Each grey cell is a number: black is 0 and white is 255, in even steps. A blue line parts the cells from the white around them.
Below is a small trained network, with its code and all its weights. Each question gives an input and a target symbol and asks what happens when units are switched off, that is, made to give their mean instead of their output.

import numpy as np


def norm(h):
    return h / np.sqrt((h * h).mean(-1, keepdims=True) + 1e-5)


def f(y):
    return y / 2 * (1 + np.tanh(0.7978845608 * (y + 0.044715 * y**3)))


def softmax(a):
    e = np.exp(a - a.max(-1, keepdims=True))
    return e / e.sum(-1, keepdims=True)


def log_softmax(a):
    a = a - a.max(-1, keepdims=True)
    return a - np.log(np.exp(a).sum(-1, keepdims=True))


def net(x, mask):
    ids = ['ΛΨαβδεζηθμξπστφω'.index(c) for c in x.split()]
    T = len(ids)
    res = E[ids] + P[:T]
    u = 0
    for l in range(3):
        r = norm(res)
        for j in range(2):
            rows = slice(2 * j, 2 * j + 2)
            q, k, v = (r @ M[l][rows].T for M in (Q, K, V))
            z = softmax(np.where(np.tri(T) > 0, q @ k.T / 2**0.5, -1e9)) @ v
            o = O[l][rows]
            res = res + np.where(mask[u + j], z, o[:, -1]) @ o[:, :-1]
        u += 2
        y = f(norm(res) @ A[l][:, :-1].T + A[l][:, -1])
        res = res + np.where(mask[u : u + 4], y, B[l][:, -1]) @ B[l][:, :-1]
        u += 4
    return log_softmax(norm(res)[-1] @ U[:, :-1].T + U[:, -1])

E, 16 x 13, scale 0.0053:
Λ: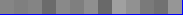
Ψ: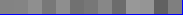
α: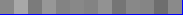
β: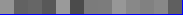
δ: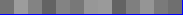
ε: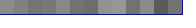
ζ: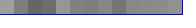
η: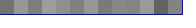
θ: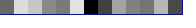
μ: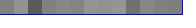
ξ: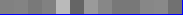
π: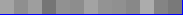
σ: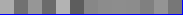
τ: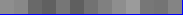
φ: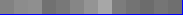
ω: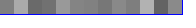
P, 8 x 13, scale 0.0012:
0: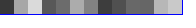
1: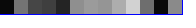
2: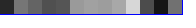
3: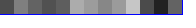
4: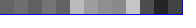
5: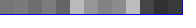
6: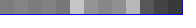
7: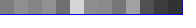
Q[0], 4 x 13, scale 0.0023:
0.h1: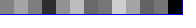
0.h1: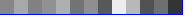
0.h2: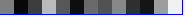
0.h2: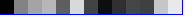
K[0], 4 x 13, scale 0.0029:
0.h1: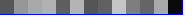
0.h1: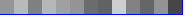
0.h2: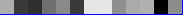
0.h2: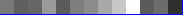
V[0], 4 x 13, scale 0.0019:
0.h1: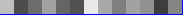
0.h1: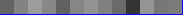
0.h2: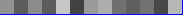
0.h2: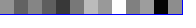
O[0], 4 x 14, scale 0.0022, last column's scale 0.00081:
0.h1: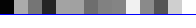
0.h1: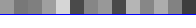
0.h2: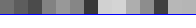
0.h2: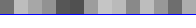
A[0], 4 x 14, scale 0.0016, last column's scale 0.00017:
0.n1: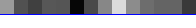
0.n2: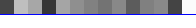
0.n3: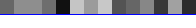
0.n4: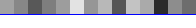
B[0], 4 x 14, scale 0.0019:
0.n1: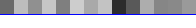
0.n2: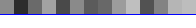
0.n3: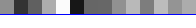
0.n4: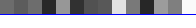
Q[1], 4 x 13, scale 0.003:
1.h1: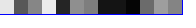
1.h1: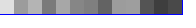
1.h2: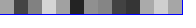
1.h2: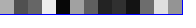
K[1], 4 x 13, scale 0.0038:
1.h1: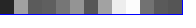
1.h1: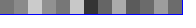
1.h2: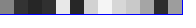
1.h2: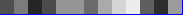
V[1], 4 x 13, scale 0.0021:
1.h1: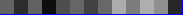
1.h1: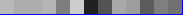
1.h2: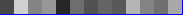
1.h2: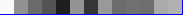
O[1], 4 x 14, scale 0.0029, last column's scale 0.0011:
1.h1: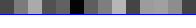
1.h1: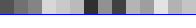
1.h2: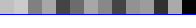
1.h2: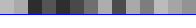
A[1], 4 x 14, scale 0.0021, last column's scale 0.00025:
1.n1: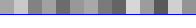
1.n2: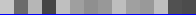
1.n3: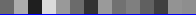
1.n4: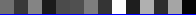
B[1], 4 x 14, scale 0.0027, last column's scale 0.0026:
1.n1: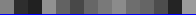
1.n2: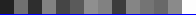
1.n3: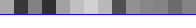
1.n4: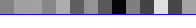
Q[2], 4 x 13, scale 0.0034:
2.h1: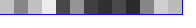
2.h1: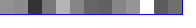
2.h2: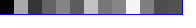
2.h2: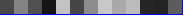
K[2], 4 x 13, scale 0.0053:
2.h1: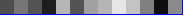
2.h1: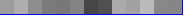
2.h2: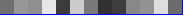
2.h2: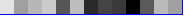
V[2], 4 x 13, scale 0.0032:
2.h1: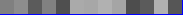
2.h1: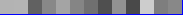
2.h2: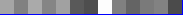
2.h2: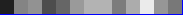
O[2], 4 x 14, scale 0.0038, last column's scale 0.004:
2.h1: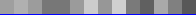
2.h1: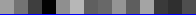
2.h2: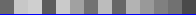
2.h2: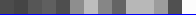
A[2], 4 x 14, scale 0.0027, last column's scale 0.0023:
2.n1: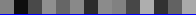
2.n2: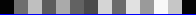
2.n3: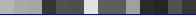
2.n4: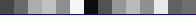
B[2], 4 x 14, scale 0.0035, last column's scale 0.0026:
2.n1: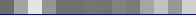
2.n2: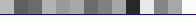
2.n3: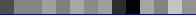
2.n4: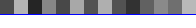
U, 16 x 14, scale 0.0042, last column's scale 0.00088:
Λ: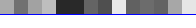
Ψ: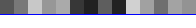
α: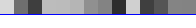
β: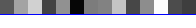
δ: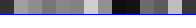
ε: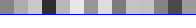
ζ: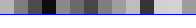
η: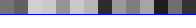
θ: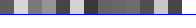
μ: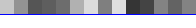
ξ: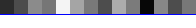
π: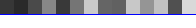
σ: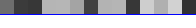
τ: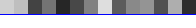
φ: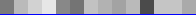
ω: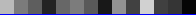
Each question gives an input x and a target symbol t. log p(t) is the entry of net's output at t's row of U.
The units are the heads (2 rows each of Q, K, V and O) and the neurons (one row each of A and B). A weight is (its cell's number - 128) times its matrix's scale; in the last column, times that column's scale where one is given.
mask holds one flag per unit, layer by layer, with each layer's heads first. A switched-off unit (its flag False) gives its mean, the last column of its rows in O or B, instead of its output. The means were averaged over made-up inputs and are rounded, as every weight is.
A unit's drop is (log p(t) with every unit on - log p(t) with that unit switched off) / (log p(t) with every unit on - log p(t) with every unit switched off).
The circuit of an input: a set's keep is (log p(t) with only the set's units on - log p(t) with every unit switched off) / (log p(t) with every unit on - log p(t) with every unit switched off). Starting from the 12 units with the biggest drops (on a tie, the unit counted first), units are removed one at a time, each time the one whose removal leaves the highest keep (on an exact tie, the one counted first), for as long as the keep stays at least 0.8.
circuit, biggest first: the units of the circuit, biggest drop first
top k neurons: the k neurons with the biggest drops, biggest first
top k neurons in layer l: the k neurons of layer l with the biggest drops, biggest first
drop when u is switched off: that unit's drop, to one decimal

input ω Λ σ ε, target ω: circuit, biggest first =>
[2.h1 0.h1]
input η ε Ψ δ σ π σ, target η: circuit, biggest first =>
[1.h2 0.h1 0.n3]
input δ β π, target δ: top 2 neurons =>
[2.n3 1.n4]
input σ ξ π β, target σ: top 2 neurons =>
[2.n2 0.n1]
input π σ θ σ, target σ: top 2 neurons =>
[2.n2 1.n4]
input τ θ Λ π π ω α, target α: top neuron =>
[1.n3]
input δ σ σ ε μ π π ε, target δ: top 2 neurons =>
[2.n3 1.n4]
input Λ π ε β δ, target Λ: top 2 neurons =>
[0.n4 1.n1]
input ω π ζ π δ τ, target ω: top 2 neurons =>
[1.n2 2.n1]
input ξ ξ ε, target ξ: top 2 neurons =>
[1.n4 2.n2]
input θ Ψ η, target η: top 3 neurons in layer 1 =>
[1.n3 1.n4 1.n2]
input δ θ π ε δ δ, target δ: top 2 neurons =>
[2.n3 2.n2]
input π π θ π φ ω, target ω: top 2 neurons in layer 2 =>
[2.n2 2.n4]
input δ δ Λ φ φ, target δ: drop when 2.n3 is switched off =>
1.2
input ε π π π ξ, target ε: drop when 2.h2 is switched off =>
0.4
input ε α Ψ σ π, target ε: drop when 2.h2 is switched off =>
0.8
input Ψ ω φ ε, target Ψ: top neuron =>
[2.n1]
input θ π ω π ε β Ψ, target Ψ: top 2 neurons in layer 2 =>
[2.n2 2.n1]
